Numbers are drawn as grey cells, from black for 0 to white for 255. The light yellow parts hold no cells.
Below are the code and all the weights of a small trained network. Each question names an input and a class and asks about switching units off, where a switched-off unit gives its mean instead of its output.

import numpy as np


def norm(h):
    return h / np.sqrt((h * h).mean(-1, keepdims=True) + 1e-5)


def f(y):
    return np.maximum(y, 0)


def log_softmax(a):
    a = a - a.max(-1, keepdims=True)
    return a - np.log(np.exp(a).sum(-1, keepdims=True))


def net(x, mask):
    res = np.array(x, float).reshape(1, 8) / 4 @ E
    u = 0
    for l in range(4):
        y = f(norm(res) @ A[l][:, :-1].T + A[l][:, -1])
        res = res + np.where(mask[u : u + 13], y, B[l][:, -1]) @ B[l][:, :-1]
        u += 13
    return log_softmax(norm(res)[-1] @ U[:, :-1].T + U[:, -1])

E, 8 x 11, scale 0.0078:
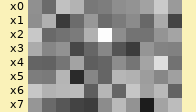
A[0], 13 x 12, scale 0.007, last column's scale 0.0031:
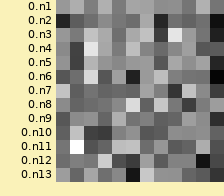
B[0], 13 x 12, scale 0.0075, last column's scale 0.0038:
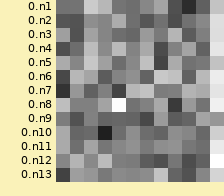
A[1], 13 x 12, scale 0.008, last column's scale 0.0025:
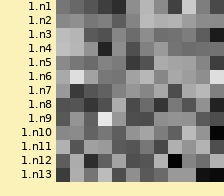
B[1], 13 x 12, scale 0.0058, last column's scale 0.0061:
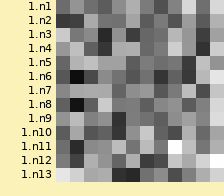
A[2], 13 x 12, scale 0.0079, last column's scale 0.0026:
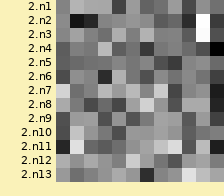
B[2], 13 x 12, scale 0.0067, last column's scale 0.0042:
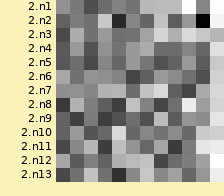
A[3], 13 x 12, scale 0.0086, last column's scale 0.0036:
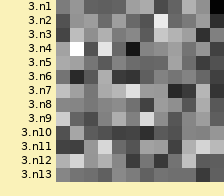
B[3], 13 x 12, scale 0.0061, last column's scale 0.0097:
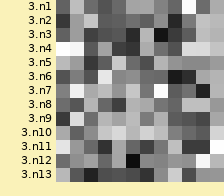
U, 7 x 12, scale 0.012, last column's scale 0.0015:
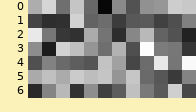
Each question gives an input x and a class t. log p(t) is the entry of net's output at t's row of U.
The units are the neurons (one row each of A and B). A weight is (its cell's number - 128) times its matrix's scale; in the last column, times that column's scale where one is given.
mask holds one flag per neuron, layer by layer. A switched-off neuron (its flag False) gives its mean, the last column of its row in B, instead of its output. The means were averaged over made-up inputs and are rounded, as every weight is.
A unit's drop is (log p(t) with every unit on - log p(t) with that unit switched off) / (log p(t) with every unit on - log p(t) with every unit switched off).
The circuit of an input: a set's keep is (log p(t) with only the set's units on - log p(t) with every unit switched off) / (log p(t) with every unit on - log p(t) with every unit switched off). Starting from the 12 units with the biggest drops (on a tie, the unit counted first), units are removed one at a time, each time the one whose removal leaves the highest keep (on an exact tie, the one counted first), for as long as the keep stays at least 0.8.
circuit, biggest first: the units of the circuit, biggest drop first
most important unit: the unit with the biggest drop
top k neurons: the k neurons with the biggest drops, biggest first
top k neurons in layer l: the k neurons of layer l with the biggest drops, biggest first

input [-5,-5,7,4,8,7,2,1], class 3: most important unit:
0.n3
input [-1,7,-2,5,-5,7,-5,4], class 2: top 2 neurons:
[0.n10; 1.n4]
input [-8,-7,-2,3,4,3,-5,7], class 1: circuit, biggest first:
[1.n8; 2.n2]
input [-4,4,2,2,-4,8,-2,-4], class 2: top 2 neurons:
[1.n4; 0.n10]
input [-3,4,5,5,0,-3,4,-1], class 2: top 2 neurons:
[1.n3; 0.n10]
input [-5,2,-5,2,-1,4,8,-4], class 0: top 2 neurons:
[1.n13; 3.n4]
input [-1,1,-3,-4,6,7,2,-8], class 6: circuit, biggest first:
[0.n6; 2.n11]
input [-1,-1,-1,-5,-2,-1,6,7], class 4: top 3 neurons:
[0.n7; 2.n8; 1.n1]
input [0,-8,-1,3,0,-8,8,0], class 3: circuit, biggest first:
[0.n3; 1.n11]
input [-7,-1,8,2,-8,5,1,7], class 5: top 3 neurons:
[0.n8; 3.n7; 0.n11]
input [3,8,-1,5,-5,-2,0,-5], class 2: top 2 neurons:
[0.n10; 1.n3]
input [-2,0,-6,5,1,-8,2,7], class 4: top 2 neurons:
[0.n7; 1.n1]
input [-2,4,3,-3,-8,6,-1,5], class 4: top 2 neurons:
[0.n7; 2.n8]
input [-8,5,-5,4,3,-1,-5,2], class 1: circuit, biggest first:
[1.n8]
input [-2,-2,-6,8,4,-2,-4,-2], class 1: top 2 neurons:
[0.n2; 1.n8]
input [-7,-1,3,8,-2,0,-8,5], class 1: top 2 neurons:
[1.n8; 2.n2]
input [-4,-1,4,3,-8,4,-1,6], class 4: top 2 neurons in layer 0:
[0.n7; 0.n12]
